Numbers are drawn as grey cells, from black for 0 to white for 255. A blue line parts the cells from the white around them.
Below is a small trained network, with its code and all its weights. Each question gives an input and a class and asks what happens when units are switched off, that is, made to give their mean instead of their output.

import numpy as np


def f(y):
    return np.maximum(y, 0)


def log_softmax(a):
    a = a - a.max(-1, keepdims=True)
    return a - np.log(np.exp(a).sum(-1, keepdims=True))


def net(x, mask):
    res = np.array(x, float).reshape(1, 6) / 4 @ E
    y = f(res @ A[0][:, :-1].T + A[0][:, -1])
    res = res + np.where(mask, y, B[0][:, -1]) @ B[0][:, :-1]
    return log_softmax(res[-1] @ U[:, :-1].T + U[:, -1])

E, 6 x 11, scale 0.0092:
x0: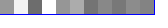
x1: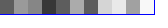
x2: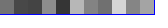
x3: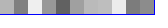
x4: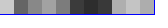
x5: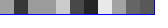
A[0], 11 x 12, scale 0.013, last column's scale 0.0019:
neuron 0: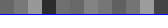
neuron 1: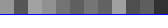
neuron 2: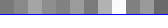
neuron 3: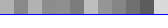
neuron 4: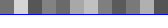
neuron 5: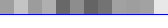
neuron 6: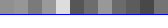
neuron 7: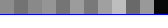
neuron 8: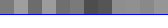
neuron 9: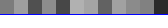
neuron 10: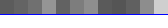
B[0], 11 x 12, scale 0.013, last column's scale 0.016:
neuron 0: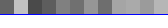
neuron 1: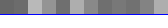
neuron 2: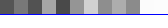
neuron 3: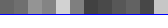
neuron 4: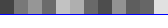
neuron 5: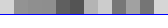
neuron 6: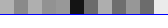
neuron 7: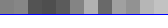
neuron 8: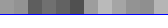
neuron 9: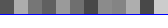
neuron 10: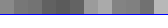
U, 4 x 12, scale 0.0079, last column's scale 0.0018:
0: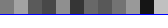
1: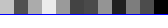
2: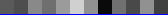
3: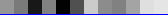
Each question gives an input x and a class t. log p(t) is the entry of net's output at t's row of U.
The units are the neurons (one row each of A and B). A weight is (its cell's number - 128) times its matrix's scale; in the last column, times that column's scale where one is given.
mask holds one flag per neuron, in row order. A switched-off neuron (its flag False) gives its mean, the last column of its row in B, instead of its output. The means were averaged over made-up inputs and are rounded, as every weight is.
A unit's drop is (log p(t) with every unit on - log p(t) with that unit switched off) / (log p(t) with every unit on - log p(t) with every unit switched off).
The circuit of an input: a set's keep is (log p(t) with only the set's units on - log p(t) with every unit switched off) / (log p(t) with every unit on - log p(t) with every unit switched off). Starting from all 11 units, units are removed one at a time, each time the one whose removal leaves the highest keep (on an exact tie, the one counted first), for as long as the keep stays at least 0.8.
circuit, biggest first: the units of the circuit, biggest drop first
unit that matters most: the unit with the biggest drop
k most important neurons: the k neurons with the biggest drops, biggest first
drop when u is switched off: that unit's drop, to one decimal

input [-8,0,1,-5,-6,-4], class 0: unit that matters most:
neuron 2
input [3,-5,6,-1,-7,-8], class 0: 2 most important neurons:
[neuron 9; neuron 2]
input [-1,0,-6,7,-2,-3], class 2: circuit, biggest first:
[neuron 6; neuron 3]
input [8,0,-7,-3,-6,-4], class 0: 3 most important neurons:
[neuron 4; neuron 6; neuron 2]
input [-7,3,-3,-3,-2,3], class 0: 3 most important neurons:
[neuron 2; neuron 7; neuron 5]
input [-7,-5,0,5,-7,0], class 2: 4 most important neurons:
[neuron 6; neuron 5; neuron 9; neuron 1]
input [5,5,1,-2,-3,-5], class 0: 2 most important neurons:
[neuron 9; neuron 4]
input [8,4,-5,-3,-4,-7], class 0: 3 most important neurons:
[neuron 9; neuron 2; neuron 5]
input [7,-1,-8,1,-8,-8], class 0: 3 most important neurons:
[neuron 2; neuron 9; neuron 1]
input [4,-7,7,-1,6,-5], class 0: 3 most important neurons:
[neuron 2; neuron 9; neuron 7]
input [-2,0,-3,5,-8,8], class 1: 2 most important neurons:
[neuron 3; neuron 6]
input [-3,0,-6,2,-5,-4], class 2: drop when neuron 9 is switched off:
0.2
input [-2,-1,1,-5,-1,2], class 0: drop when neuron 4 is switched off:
-0.1
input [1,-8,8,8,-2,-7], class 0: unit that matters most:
neuron 9
